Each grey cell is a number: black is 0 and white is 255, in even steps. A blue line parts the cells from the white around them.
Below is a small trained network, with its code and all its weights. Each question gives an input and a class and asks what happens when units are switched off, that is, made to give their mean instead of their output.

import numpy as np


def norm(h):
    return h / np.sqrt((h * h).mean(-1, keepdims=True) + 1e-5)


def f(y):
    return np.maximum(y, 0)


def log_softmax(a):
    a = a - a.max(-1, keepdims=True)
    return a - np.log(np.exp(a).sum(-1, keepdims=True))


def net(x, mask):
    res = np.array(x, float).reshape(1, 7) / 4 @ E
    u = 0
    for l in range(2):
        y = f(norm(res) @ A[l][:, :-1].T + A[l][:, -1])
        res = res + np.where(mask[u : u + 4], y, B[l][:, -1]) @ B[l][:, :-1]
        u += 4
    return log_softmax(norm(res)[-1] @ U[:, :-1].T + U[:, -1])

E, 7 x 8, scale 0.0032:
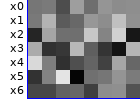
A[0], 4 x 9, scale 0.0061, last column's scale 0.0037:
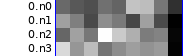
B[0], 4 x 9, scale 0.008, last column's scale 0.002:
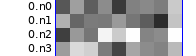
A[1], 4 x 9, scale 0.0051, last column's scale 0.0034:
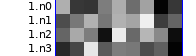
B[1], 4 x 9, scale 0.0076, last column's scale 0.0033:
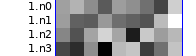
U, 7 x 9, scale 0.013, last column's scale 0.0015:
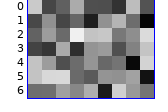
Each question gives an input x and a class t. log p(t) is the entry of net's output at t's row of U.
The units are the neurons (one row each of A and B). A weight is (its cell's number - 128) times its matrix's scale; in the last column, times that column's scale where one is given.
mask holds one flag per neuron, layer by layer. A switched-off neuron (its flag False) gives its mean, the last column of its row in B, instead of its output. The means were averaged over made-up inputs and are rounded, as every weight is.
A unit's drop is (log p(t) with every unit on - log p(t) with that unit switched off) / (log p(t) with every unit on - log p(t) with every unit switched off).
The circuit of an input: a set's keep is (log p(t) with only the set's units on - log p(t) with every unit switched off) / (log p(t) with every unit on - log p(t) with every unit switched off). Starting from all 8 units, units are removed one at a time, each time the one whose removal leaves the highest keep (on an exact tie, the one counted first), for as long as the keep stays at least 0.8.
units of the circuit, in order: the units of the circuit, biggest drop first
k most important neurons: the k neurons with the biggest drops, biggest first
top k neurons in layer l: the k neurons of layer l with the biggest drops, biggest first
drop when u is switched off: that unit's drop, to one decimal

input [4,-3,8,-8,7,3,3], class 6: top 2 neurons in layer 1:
(1.n2, 1.n1)
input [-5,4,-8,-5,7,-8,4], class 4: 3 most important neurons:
(0.n1, 1.n1, 1.n0)
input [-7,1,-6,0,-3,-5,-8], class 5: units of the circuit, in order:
(0.n3)
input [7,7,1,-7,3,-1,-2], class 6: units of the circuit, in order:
(1.n2, 0.n2)
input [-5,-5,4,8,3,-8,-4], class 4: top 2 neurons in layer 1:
(1.n0, 1.n1)
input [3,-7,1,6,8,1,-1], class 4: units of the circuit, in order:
(1.n0, 0.n1)
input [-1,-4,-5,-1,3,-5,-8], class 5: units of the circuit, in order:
(0.n3, 1.n1)
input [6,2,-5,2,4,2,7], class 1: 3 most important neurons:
(1.n1, 0.n0, 1.n2)
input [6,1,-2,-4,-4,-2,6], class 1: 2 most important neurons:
(0.n0, 1.n2)
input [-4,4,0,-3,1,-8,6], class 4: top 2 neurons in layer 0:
(0.n1, 0.n3)
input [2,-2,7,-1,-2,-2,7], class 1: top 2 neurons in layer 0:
(0.n0, 0.n2)
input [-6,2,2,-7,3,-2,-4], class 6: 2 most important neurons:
(1.n2, 0.n2)
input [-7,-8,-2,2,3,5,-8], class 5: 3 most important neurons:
(0.n3, 1.n1, 0.n1)
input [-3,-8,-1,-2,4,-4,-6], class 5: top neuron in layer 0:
(0.n3)
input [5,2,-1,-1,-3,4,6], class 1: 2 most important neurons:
(0.n0, 0.n1)
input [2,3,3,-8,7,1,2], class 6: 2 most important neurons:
(1.n2, 1.n1)
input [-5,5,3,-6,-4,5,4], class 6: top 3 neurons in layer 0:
(0.n2, 0.n1, 0.n3)
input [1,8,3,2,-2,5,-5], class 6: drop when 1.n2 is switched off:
0.1
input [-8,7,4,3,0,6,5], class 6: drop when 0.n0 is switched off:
0.0
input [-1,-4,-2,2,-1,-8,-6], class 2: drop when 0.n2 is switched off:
0.6
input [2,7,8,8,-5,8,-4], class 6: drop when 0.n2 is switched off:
0.1
